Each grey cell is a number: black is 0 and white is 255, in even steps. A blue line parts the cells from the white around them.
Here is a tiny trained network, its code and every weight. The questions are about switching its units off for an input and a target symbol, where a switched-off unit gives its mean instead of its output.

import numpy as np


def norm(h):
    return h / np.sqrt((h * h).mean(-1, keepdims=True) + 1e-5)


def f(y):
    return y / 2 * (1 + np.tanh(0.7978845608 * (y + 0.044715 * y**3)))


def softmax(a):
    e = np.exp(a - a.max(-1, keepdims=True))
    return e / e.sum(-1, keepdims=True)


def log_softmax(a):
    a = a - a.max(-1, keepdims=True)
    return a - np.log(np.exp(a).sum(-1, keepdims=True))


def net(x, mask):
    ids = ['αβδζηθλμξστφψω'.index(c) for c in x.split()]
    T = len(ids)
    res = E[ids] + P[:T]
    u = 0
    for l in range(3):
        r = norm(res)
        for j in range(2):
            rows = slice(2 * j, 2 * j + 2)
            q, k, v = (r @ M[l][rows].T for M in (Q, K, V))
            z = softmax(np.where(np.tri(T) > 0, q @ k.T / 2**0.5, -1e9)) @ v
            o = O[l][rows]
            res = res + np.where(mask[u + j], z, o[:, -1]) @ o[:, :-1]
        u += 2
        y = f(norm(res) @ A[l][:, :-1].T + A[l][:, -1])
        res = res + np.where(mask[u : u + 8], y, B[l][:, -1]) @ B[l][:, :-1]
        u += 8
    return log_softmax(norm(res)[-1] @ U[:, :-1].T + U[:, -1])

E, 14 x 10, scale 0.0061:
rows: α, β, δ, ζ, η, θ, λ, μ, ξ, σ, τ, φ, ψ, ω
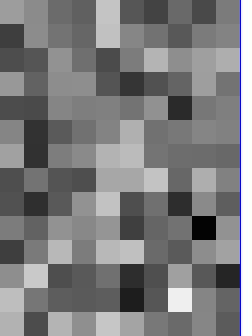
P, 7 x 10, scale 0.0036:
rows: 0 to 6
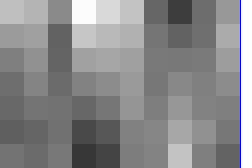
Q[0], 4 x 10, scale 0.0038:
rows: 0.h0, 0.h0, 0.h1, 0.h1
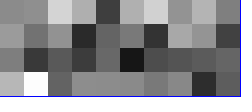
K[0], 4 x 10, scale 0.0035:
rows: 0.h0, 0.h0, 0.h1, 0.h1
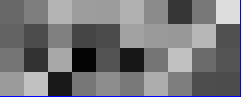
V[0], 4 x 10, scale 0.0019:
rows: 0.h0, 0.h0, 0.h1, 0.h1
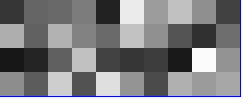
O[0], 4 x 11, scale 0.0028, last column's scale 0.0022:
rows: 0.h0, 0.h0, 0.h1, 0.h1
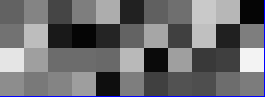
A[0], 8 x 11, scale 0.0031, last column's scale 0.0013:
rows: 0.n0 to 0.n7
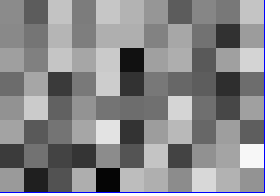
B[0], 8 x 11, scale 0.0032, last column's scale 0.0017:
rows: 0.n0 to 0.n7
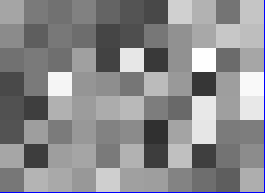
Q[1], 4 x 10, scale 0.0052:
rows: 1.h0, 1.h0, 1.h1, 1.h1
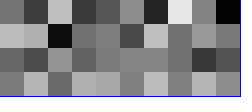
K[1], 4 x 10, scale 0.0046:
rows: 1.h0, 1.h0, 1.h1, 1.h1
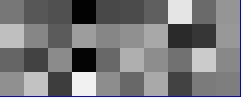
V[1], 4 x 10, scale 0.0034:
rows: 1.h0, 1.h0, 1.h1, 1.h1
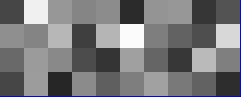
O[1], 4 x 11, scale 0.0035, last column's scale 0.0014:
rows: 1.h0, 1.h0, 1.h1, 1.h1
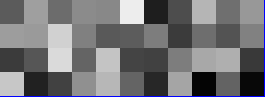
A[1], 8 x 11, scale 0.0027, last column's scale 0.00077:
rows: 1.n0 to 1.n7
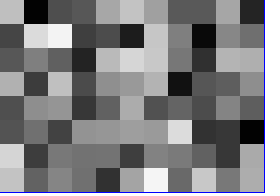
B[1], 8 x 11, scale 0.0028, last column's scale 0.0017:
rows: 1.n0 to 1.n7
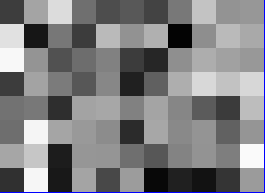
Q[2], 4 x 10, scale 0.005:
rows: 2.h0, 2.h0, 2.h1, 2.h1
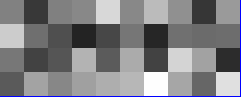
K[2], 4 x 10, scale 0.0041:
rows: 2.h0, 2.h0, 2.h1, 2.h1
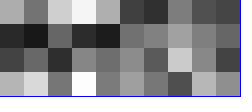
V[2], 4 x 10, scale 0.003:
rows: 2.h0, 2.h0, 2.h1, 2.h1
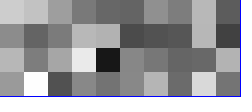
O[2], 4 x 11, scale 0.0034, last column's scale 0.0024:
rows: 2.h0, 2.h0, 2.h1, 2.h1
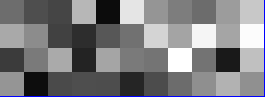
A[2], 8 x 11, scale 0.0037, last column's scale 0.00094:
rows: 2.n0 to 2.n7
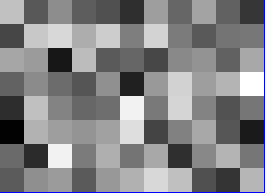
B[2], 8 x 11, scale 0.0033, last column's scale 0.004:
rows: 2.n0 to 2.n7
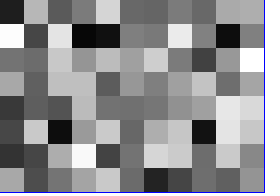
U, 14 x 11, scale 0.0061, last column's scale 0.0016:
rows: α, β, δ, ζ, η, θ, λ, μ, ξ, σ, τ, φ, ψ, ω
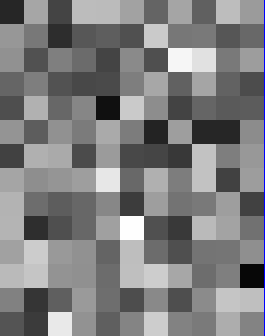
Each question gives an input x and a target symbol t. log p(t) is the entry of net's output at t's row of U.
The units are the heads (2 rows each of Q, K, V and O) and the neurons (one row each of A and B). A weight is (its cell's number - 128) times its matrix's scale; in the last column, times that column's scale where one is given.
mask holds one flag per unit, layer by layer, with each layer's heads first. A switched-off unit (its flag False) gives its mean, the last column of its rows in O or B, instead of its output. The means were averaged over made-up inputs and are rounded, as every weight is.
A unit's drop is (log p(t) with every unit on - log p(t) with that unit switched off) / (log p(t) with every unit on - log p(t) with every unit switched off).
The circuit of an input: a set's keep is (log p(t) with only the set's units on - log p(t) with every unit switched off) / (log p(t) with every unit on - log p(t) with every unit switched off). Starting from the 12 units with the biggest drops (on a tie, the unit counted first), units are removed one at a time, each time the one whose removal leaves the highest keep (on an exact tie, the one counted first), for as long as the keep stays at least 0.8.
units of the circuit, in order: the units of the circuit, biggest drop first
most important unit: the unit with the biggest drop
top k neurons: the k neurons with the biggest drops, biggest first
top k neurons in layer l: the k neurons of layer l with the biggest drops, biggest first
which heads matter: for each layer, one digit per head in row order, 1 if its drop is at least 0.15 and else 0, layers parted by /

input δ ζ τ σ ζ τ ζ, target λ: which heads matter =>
00 / 01 / 01
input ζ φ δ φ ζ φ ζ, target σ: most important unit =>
2.h1
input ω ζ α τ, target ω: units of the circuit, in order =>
[1.h0 2.n6]
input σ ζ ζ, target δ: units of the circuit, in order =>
[2.h1 2.h0]
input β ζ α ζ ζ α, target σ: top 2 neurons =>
[2.n5 2.n2]
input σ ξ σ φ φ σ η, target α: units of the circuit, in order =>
[1.h0 2.n5 1.n1]
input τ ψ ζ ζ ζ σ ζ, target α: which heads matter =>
00 / 00 / 01
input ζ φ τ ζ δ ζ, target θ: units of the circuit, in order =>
[2.h0 0.h1]
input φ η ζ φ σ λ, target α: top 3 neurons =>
[1.n7 0.n7 1.n1]
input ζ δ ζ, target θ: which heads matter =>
00 / 00 / 11
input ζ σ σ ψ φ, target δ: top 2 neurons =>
[0.n3 0.n4]
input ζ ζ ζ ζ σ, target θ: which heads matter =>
00 / 00 / 01
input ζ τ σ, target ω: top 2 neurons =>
[1.n1 2.n6]
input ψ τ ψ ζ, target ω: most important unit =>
1.h0
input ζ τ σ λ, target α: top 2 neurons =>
[1.n7 1.n0]
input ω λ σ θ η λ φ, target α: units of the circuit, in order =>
[1.h0 0.n4 2.h1 2.n4]
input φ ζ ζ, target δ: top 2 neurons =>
[2.n5 1.n1]
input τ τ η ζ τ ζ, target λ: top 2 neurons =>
[0.n0 2.n0]
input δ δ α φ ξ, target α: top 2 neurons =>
[0.n3 2.n5]
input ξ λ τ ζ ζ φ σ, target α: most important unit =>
1.h0
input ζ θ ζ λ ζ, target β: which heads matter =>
00 / 10 / 10
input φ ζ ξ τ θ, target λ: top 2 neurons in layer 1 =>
[1.n0 1.n3]
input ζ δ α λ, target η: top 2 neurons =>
[1.n7 0.n7]
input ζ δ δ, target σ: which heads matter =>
00 / 11 / 01
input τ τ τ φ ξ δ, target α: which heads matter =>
00 / 10 / 10
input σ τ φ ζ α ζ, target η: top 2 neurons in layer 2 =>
[2.n5 2.n2]
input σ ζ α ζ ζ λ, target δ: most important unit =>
1.n0
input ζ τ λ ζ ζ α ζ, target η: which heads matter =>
00 / 00 / 01
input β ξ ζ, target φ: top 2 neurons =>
[2.n2 1.n6]
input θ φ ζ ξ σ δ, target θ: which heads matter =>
00 / 00 / 10
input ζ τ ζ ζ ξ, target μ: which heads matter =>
01 / 10 / 11
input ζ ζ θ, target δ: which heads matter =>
00 / 10 / 01
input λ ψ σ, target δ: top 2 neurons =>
[0.n2 0.n5]
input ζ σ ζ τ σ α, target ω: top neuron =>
[0.n3]
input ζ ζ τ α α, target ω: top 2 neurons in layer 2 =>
[2.n6 2.n5]
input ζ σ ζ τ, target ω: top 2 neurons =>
[2.n6 1.n1]
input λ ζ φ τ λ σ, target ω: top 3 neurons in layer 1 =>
[1.n1 1.n7 1.n6]
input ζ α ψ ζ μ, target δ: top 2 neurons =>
[0.n6 2.n3]
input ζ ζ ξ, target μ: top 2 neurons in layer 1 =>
[1.n6 1.n7]
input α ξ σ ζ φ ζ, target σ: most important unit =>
2.h1
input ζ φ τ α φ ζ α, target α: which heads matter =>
11 / 10 / 01
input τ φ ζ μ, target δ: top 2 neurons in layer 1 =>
[1.n5 1.n2]
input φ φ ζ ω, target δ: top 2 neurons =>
[0.n0 0.n1]
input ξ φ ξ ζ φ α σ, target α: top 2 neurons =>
[0.n2 2.n4]
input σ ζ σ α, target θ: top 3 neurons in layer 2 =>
[2.n1 2.n7 2.n2]
